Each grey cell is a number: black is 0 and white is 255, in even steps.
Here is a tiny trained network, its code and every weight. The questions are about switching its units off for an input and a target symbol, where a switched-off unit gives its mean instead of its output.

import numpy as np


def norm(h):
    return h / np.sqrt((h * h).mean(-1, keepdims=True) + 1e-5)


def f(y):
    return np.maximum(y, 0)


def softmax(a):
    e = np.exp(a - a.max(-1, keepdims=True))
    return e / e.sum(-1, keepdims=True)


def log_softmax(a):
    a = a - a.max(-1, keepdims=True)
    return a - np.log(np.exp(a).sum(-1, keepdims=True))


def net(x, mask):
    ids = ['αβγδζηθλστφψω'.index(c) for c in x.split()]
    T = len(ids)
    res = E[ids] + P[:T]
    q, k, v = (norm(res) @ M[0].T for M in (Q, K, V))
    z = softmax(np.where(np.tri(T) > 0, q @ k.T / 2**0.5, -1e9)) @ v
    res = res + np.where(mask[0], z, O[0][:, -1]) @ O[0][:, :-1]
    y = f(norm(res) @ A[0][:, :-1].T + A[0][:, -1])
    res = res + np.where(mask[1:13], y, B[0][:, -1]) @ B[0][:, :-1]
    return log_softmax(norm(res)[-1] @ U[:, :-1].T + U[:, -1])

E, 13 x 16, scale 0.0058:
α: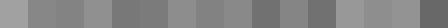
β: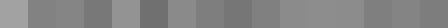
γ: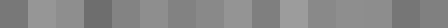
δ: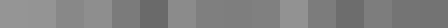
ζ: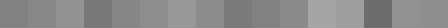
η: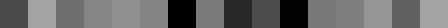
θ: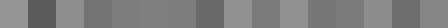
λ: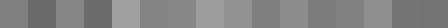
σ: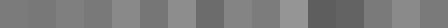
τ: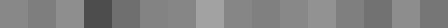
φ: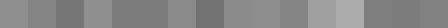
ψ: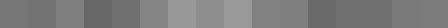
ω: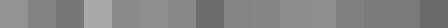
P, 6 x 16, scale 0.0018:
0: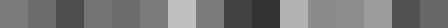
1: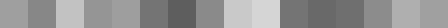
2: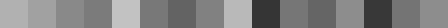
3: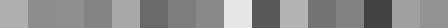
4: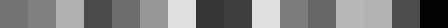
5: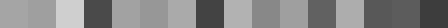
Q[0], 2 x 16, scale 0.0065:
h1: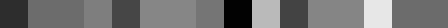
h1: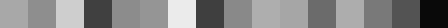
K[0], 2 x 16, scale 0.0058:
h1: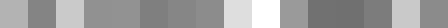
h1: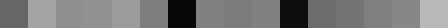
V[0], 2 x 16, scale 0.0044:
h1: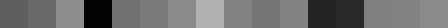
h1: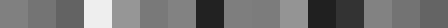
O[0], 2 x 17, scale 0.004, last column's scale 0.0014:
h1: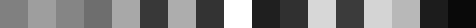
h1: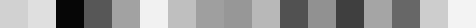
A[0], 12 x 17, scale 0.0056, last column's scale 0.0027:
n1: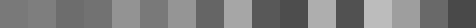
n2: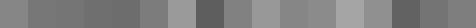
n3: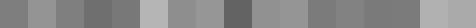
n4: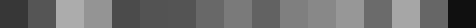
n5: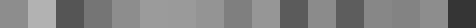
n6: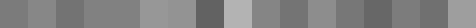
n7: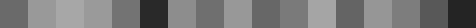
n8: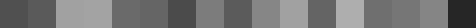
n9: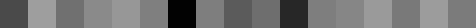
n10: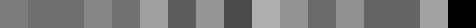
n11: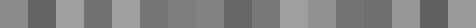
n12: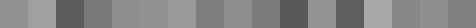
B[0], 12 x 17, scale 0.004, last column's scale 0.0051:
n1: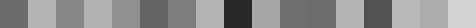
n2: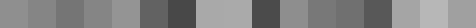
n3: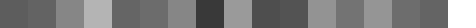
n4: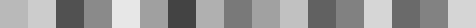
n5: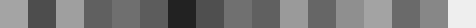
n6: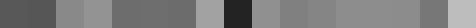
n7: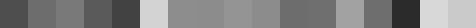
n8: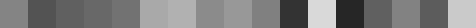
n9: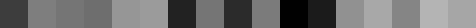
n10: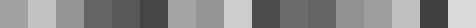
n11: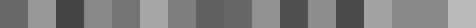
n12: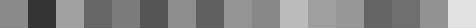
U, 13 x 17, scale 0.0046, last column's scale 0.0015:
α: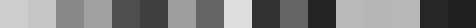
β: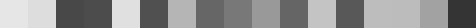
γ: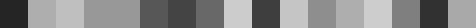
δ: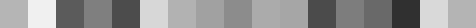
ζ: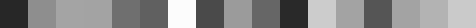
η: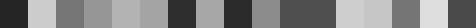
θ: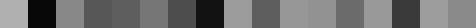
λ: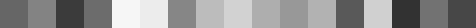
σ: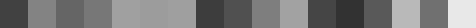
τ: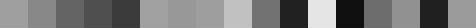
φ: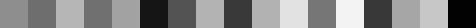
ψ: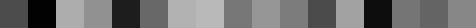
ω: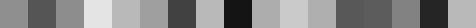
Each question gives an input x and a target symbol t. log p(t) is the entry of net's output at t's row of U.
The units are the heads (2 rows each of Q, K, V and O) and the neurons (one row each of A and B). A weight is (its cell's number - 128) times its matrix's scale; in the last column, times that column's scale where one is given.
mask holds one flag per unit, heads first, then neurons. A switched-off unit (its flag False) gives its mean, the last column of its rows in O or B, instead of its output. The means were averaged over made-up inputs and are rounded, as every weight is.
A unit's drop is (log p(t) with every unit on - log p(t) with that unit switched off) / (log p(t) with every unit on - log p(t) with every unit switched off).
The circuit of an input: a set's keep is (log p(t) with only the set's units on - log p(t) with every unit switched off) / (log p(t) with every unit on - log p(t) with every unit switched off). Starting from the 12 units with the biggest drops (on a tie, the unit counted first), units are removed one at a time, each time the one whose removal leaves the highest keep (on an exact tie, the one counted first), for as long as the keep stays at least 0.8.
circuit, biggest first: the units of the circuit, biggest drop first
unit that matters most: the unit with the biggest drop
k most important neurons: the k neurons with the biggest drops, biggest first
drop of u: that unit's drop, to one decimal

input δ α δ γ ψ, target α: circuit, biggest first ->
n10, h1, n7, n3
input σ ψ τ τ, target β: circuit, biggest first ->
h1, n1
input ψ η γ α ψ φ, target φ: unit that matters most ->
n3
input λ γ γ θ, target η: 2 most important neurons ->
n1, n7
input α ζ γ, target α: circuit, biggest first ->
h1, n10, n3
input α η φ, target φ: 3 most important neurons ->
n3, n8, n10
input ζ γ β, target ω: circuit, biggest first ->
h1, n4, n8
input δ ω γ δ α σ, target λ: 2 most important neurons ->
n4, n8
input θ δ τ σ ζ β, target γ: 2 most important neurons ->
n4, n7
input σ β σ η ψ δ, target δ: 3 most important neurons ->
n3, n5, n12
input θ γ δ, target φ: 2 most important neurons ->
n1, n12
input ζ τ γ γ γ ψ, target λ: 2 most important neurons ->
n4, n8
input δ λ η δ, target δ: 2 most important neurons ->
n3, n5
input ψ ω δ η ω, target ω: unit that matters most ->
n10
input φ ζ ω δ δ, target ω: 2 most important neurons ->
n4, n8
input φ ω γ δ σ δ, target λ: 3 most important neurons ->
n4, n8, n7
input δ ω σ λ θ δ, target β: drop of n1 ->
0.2
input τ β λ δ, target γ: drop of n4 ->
0.3
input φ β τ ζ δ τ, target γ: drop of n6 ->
0.0
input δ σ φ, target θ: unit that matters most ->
h1
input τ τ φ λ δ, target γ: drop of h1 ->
0.8
